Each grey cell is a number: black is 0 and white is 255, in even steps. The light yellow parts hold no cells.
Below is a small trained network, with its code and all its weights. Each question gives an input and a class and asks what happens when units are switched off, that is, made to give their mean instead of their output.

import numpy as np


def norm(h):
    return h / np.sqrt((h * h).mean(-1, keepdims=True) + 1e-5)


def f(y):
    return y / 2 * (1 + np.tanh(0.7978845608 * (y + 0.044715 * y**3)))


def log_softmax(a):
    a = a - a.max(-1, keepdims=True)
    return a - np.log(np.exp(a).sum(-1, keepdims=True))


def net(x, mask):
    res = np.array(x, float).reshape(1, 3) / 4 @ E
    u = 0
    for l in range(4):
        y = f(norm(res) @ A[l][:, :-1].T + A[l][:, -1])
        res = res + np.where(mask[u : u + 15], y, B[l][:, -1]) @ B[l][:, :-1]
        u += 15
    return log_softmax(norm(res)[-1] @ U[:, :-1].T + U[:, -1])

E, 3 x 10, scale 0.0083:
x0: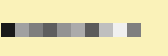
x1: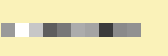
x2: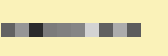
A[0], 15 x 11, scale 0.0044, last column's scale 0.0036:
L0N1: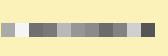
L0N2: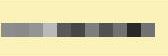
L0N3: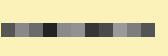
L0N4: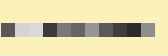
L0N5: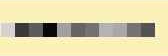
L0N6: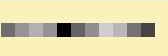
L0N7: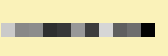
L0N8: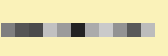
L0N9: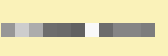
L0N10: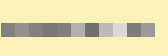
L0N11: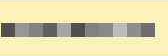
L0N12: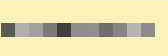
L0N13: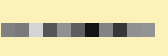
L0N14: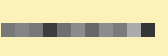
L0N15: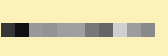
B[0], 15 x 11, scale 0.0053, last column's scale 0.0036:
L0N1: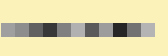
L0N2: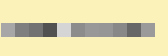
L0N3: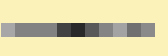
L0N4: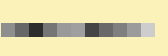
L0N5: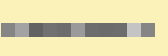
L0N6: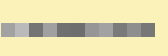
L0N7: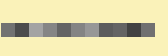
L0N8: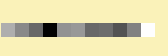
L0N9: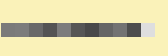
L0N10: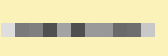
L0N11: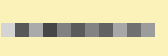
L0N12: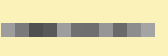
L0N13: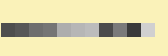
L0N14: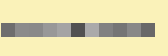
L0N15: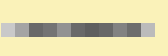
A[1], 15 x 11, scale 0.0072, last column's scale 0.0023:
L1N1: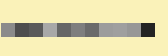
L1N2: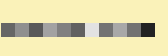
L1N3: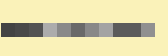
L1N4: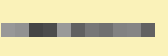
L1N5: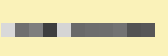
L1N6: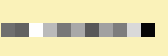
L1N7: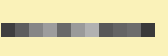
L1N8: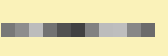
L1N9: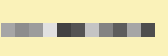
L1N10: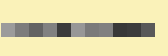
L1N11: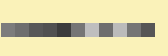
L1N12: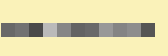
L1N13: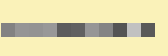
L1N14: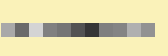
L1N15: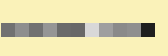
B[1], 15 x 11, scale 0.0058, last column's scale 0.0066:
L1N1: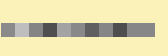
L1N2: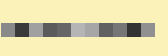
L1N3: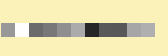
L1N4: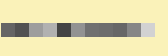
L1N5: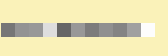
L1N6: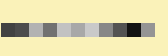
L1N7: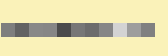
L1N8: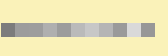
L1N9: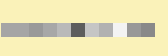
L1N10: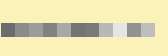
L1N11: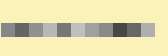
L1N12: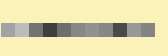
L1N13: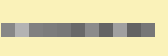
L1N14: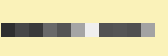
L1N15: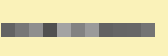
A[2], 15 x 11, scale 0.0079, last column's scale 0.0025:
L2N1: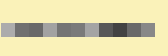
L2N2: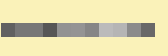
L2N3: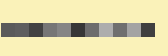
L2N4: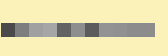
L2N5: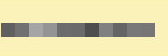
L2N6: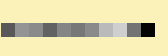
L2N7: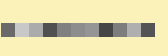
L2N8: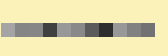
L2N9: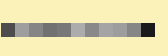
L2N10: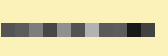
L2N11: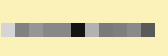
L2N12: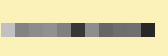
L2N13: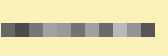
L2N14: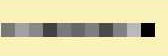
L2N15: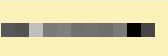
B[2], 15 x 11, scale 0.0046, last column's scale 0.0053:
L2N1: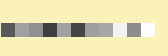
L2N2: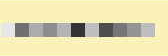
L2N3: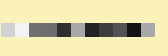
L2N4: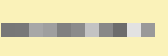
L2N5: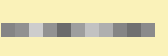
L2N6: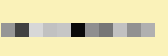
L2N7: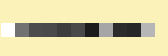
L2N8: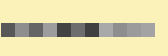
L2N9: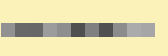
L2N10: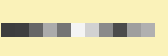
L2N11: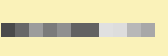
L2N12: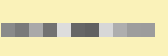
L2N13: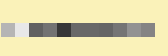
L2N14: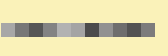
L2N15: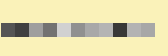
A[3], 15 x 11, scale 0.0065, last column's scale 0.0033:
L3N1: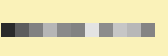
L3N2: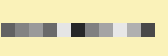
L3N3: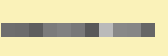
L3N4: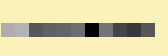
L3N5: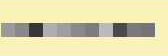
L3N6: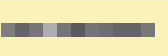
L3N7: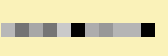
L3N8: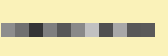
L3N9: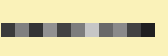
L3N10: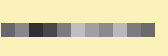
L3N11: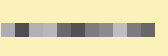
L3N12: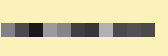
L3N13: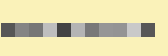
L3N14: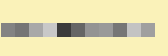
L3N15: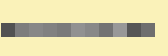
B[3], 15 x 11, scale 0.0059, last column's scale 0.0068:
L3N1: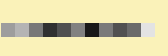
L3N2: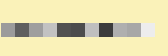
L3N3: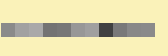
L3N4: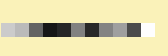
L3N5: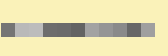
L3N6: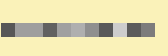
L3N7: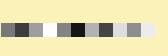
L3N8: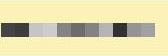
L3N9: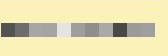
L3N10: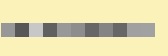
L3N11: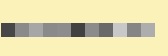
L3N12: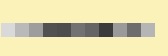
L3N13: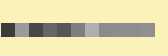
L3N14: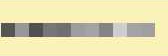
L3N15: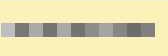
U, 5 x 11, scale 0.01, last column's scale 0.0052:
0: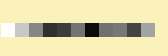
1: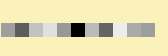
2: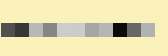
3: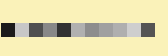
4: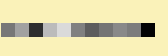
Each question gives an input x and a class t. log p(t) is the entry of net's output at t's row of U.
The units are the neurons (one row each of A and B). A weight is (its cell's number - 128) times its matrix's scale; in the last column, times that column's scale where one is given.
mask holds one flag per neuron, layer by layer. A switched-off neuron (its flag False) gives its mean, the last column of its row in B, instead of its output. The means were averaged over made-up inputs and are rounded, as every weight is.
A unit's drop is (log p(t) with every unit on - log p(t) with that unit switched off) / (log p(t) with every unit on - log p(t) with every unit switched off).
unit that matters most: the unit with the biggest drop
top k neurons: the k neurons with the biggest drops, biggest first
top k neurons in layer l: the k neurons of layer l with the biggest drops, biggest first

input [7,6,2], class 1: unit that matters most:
L2N6
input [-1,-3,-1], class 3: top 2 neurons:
[L0N8; L1N5]
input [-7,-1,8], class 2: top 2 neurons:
[L1N2; L2N10]
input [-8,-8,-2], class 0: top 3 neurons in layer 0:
[L0N8; L0N10; L0N11]
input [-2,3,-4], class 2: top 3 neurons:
[L1N3; L0N8; L3N4]
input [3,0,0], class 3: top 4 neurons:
[L1N5; L1N10; L0N10; L1N14]
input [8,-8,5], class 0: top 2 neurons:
[L2N3; L1N10]
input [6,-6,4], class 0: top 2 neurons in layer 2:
[L2N3; L2N1]
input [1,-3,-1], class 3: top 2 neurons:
[L1N5; L0N8]
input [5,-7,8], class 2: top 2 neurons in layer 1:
[L1N2; L1N11]
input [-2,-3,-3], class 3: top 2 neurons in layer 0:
[L0N13; L0N4]
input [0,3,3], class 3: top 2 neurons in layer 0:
[L0N8; L0N13]
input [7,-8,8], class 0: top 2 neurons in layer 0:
[L0N13; L0N15]
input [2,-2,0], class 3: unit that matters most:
L1N5
